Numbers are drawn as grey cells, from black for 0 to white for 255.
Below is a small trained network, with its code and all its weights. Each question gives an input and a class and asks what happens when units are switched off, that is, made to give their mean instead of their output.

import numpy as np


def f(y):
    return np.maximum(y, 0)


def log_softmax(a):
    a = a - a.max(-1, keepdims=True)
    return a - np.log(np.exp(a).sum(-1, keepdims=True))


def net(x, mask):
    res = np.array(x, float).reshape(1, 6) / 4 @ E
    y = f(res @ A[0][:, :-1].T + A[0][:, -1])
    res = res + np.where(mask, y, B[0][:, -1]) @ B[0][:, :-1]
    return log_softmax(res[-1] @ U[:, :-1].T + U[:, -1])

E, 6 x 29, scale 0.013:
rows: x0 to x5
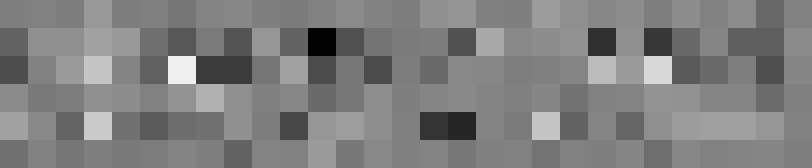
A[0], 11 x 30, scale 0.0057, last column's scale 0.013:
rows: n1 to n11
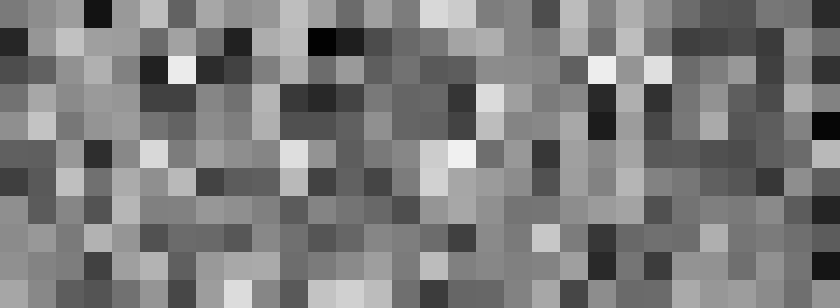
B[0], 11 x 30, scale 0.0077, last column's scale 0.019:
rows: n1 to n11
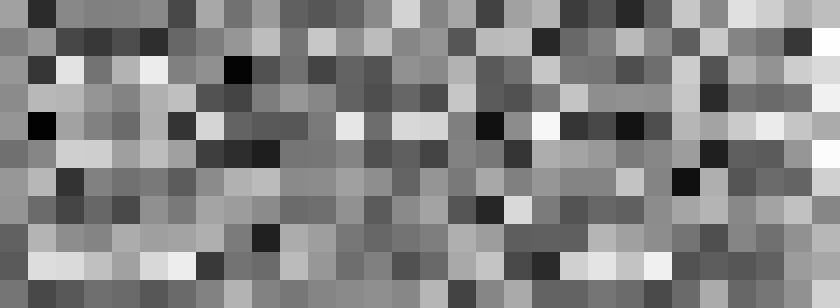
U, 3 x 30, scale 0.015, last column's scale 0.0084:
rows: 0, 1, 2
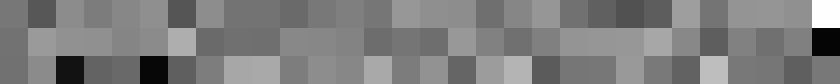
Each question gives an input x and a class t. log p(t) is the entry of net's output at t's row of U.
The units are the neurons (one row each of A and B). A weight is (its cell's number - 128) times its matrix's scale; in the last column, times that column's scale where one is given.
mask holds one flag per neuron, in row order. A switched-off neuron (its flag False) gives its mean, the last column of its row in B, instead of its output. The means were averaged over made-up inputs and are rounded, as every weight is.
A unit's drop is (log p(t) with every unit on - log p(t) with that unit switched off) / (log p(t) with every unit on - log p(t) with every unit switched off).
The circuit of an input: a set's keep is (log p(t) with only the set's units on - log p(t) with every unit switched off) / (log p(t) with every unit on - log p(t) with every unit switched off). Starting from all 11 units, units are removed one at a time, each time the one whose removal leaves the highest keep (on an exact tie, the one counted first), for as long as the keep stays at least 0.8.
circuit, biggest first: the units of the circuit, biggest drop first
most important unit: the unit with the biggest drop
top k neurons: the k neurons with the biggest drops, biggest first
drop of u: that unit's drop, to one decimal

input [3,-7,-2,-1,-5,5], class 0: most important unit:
n1
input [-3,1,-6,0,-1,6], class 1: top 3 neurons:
n10, n5, n3
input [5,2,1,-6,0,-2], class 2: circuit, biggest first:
n6, n3
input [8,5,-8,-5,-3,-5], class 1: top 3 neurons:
n10, n4, n3
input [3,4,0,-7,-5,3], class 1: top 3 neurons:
n6, n11, n4
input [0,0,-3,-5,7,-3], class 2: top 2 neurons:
n3, n6
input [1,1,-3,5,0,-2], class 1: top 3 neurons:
n2, n1, n5
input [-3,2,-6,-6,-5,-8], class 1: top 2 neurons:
n10, n6
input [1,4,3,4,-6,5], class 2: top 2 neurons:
n2, n7
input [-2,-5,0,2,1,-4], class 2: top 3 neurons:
n3, n6, n4
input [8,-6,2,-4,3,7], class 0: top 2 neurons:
n2, n4
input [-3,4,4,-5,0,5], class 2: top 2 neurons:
n2, n6
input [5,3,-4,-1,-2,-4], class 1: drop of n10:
0.3
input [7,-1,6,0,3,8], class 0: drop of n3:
0.6
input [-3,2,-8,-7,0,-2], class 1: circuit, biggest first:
n10
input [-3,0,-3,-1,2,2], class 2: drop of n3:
0.6
